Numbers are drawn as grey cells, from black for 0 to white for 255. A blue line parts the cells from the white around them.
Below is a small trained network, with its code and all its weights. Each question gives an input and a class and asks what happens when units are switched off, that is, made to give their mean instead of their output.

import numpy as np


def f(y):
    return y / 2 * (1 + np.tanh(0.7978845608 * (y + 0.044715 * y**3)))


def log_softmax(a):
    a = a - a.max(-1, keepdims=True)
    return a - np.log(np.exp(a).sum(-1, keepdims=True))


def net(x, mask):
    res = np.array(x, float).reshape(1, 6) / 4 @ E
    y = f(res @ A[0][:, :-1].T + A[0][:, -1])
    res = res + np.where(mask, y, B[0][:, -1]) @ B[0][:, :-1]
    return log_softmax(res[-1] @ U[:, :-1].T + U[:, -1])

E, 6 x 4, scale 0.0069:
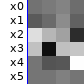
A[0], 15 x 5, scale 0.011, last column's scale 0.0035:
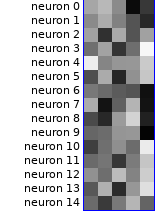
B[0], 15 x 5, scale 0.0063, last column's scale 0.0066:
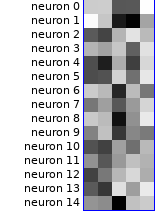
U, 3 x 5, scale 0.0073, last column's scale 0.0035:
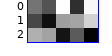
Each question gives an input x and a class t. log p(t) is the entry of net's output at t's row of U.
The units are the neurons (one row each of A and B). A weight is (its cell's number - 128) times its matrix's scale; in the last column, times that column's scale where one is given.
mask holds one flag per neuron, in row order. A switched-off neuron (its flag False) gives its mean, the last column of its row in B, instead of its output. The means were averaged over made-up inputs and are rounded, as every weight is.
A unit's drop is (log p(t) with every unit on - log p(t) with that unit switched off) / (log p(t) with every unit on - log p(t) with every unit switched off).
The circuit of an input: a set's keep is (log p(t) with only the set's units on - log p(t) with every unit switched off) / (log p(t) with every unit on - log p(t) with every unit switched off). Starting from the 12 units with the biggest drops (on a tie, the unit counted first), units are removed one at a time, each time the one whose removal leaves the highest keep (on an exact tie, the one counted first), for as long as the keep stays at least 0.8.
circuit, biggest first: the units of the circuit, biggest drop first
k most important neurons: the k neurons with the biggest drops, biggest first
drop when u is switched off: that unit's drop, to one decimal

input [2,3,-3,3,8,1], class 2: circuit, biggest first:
[neuron 8]
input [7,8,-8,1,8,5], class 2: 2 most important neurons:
[neuron 8; neuron 14]
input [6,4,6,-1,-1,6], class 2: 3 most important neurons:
[neuron 0; neuron 13; neuron 5]
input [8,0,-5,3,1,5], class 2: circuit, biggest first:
[neuron 8; neuron 14]
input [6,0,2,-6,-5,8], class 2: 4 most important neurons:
[neuron 0; neuron 1; neuron 4; neuron 6]
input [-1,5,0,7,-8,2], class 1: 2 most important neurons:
[neuron 2; neuron 3]
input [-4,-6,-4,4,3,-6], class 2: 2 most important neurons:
[neuron 8; neuron 14]
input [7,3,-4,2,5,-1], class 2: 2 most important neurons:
[neuron 8; neuron 14]
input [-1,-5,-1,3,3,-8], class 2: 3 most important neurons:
[neuron 13; neuron 5; neuron 8]
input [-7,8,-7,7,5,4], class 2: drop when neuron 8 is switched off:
0.4
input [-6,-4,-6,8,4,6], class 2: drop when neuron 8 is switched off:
0.4
